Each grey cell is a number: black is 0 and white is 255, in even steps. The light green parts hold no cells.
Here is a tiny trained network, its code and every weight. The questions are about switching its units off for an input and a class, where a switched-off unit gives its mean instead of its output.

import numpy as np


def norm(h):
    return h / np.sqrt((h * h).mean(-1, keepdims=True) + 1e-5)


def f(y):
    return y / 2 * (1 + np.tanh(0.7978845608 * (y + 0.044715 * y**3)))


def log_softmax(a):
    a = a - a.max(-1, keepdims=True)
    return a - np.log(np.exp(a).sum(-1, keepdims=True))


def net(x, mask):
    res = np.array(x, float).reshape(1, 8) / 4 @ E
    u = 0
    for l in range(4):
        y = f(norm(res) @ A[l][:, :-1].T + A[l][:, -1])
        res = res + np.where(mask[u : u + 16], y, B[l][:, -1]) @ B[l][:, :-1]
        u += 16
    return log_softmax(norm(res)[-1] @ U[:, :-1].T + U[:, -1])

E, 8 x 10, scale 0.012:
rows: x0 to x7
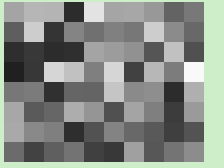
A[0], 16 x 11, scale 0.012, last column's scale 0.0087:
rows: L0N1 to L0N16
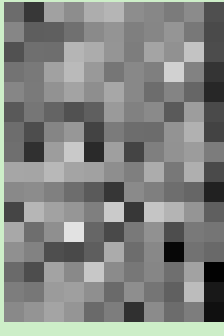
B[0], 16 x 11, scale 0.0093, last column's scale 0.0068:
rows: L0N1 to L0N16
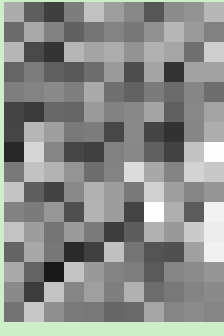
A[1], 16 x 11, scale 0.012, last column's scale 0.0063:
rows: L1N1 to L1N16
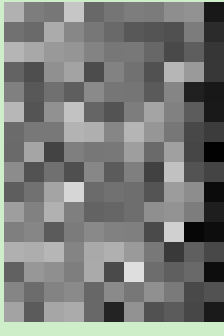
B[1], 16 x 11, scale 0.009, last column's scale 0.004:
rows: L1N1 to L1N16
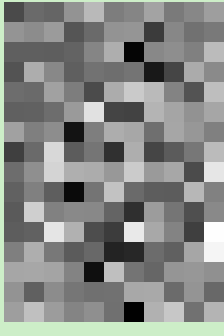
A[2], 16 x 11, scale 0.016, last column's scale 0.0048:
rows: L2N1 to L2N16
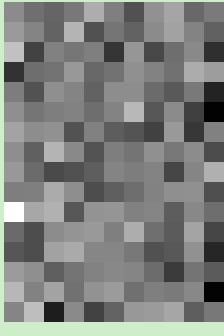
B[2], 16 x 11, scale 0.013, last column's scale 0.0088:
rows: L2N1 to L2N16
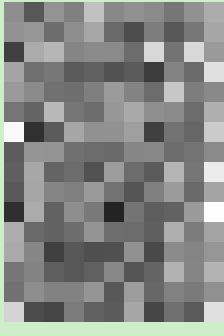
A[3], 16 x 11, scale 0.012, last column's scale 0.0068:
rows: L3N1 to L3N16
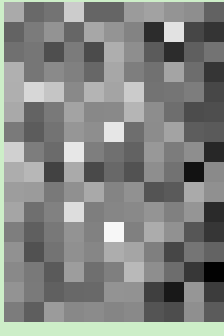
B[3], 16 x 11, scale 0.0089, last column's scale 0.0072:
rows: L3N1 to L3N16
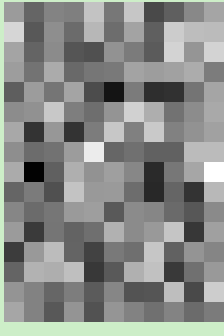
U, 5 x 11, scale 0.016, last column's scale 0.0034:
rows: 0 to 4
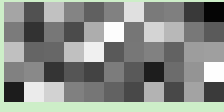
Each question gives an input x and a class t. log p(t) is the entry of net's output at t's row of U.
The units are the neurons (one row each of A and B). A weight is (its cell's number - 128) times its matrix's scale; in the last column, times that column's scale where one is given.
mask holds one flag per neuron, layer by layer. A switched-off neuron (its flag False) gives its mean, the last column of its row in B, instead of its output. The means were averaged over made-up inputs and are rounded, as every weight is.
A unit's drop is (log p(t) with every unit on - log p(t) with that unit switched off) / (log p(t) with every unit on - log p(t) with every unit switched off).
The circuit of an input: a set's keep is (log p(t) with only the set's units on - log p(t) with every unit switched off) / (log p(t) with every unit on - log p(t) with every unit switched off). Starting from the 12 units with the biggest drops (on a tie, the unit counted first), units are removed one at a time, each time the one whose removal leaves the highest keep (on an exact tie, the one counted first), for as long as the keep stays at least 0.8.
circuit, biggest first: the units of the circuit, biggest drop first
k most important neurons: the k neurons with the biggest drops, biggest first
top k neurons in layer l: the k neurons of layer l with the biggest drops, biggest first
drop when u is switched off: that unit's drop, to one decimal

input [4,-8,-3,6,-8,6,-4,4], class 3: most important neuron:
[L0N8]
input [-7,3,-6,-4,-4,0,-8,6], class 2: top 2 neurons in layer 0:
[L0N12; L0N13]
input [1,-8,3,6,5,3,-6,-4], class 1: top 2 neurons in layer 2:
[L2N11; L2N16]
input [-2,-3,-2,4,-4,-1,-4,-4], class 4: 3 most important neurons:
[L0N8; L0N9; L0N11]
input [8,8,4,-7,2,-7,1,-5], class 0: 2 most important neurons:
[L1N12; L0N8]
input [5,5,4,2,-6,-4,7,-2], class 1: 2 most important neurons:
[L0N11; L2N16]
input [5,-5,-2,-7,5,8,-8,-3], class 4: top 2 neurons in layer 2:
[L2N3; L2N11]
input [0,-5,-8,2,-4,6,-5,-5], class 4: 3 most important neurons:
[L0N9; L2N7; L2N16]
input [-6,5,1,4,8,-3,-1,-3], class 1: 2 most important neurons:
[L0N11; L2N11]
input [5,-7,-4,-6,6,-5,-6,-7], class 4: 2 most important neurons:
[L0N9; L2N16]
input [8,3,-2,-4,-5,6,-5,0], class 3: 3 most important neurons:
[L1N14; L2N11; L0N11]
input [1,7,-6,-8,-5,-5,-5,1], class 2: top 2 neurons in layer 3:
[L3N8; L3N9]
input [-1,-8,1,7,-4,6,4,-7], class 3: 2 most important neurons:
[L0N8; L2N13]
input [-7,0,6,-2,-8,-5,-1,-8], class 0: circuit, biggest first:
[L1N12]
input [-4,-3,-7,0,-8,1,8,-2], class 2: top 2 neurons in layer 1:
[L1N11; L1N16]
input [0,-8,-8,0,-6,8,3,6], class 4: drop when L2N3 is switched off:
0.1
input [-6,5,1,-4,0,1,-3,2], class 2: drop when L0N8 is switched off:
0.3
